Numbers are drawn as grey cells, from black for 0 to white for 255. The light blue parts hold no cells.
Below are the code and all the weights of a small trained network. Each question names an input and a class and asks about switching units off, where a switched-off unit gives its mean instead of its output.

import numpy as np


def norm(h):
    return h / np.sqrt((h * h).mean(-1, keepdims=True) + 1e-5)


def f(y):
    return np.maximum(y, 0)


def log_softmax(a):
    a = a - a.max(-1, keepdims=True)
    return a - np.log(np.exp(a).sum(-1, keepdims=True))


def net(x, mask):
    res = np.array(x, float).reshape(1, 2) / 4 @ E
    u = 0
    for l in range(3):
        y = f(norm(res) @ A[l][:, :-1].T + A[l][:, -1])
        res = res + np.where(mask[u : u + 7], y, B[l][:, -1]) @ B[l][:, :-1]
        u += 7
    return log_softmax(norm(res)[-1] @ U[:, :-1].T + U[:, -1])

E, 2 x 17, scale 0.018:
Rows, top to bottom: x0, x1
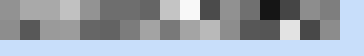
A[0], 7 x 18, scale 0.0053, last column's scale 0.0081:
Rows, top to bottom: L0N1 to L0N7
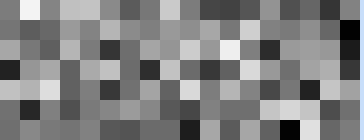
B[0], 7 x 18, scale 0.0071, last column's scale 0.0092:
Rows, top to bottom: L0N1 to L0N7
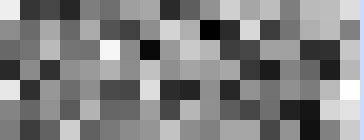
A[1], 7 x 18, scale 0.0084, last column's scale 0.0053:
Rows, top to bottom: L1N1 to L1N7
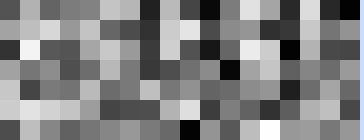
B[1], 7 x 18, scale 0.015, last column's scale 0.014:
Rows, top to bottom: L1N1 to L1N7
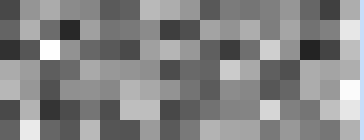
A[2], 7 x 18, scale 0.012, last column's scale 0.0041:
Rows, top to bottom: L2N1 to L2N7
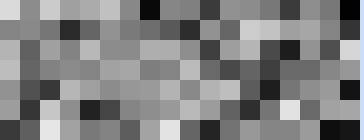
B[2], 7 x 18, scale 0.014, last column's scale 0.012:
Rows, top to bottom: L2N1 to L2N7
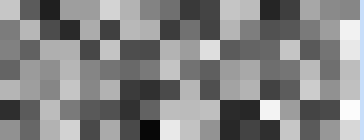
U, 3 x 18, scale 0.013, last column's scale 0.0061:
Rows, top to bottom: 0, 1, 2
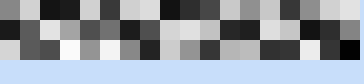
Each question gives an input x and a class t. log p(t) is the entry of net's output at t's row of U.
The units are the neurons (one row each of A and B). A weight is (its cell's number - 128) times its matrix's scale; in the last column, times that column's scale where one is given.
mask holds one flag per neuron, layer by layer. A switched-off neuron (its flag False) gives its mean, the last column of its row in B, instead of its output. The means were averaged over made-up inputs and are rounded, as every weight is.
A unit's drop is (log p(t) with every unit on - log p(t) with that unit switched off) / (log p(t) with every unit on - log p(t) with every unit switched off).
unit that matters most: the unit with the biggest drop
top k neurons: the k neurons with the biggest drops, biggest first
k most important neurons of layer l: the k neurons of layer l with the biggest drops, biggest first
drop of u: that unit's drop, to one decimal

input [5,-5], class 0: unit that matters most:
L1N2
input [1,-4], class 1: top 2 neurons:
L0N5, L0N6
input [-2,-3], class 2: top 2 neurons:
L0N7, L0N6
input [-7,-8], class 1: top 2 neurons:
L1N3, L0N5
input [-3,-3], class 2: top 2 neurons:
L0N6, L1N6
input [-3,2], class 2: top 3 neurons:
L0N6, L1N6, L1N2
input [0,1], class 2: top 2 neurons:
L1N6, L1N2
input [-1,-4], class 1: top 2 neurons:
L0N5, L0N6
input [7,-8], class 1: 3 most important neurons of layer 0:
L0N6, L0N5, L0N4
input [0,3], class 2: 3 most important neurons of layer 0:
L0N5, L0N7, L0N4
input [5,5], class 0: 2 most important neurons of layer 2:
L2N7, L2N3
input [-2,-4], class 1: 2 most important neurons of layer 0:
L0N5, L0N1
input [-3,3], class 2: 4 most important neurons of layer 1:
L1N3, L1N6, L1N2, L1N7
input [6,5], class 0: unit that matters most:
L1N6
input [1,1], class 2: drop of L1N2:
0.1
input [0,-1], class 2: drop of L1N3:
0.1
